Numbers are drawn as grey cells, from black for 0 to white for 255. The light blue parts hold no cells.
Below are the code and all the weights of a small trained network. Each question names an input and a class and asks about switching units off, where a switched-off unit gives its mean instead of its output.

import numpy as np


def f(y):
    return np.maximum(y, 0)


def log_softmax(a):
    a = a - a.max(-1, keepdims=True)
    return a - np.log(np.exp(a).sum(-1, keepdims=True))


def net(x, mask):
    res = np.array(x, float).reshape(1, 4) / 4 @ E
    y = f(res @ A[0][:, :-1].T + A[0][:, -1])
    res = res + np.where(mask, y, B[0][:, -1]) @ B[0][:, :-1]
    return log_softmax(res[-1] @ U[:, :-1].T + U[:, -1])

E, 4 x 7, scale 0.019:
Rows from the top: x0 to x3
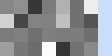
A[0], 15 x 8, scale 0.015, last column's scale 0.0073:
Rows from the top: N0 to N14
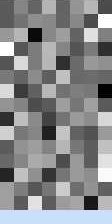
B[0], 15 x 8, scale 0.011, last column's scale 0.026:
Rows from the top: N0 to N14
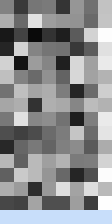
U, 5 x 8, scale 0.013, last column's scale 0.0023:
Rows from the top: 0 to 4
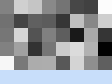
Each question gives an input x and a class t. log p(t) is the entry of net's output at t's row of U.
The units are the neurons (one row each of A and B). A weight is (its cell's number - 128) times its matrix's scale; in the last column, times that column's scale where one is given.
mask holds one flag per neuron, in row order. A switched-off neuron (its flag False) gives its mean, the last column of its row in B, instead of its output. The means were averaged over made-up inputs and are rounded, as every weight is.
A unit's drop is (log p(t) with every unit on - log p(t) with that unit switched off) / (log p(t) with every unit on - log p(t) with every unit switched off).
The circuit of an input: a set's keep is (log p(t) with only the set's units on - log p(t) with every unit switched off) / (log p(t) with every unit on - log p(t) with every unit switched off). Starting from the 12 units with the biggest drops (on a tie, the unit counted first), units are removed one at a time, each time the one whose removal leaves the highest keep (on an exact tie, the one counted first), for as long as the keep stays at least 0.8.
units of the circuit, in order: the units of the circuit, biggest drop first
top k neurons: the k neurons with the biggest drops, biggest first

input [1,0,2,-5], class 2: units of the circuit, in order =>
N4
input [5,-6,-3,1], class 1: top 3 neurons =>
N4, N0, N3
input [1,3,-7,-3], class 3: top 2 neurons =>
N4, N2
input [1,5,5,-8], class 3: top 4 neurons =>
N13, N4, N2, N7
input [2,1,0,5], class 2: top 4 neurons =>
N14, N9, N6, N3
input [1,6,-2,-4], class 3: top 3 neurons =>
N13, N4, N2
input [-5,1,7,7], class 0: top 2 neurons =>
N3, N6
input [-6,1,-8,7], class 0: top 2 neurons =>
N3, N6
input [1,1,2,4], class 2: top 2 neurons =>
N14, N9
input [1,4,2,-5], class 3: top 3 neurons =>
N13, N4, N2
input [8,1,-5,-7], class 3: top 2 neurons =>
N13, N9
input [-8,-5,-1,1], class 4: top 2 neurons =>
N4, N3
